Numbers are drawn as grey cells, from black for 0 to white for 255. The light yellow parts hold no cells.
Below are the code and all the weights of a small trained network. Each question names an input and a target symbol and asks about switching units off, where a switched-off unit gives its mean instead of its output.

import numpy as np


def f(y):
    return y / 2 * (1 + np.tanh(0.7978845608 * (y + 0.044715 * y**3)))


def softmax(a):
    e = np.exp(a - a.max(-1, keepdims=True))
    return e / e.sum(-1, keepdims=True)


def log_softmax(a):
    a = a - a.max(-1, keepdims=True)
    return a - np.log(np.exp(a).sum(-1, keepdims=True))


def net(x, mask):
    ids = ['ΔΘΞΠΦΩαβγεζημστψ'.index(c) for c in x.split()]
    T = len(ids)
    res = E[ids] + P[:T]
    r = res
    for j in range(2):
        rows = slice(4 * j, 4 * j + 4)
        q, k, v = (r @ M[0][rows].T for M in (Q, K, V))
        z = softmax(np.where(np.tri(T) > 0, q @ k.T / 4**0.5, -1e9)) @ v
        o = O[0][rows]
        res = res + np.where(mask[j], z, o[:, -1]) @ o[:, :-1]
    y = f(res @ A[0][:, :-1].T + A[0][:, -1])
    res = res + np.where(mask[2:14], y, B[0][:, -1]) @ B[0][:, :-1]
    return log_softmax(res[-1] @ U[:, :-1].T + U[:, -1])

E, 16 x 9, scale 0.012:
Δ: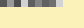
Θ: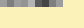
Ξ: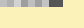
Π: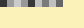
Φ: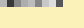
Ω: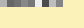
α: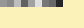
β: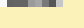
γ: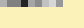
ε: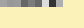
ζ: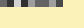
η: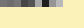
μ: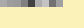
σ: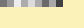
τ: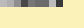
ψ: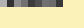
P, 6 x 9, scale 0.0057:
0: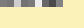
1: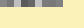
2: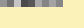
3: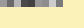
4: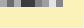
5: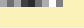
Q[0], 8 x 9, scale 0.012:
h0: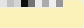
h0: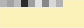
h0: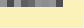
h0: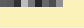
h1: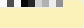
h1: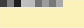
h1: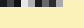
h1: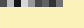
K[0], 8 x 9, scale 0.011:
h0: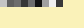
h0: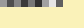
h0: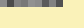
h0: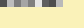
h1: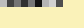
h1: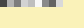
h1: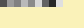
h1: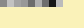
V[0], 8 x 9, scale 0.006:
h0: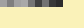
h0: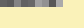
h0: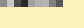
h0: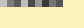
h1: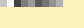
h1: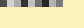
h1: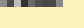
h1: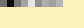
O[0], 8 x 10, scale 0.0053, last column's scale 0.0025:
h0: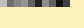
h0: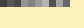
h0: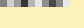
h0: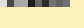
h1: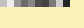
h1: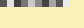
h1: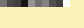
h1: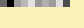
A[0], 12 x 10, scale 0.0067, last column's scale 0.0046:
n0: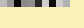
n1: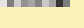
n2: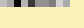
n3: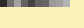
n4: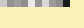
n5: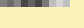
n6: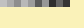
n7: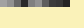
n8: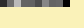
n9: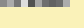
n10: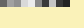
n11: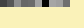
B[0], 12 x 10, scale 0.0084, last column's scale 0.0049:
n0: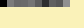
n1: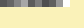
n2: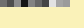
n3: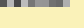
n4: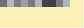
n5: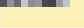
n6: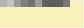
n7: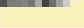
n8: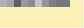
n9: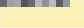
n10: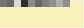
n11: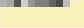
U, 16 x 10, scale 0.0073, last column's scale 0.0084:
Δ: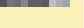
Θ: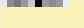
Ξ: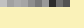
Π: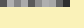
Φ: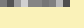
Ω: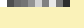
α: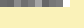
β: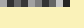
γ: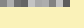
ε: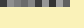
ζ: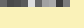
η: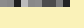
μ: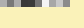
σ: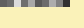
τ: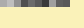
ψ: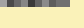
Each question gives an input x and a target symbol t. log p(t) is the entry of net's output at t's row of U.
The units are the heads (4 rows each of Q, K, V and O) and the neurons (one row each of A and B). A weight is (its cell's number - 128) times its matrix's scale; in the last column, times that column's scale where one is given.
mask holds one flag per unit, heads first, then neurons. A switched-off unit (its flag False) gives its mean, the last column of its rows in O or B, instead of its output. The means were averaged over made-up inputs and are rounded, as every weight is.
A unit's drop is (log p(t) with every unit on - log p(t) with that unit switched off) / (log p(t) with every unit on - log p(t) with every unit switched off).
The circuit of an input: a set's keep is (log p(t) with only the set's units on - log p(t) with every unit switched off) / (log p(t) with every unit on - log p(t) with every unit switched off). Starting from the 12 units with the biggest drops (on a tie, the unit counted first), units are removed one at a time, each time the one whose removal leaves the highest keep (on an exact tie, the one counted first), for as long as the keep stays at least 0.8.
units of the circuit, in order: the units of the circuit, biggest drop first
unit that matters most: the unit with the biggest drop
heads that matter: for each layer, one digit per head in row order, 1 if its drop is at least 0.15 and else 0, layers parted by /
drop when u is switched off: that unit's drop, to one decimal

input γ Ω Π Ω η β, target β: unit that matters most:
n2
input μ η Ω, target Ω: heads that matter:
10
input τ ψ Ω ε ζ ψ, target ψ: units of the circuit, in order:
h1, h0
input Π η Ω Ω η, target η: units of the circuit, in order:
n11, n5, h0
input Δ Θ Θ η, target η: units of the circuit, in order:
n11, n5, n3
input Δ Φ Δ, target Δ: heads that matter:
11
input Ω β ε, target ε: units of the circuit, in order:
n0, h0
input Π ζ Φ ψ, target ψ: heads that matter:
11
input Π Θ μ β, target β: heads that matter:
01
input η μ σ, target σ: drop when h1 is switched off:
0.3
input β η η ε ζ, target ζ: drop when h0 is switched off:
0.2
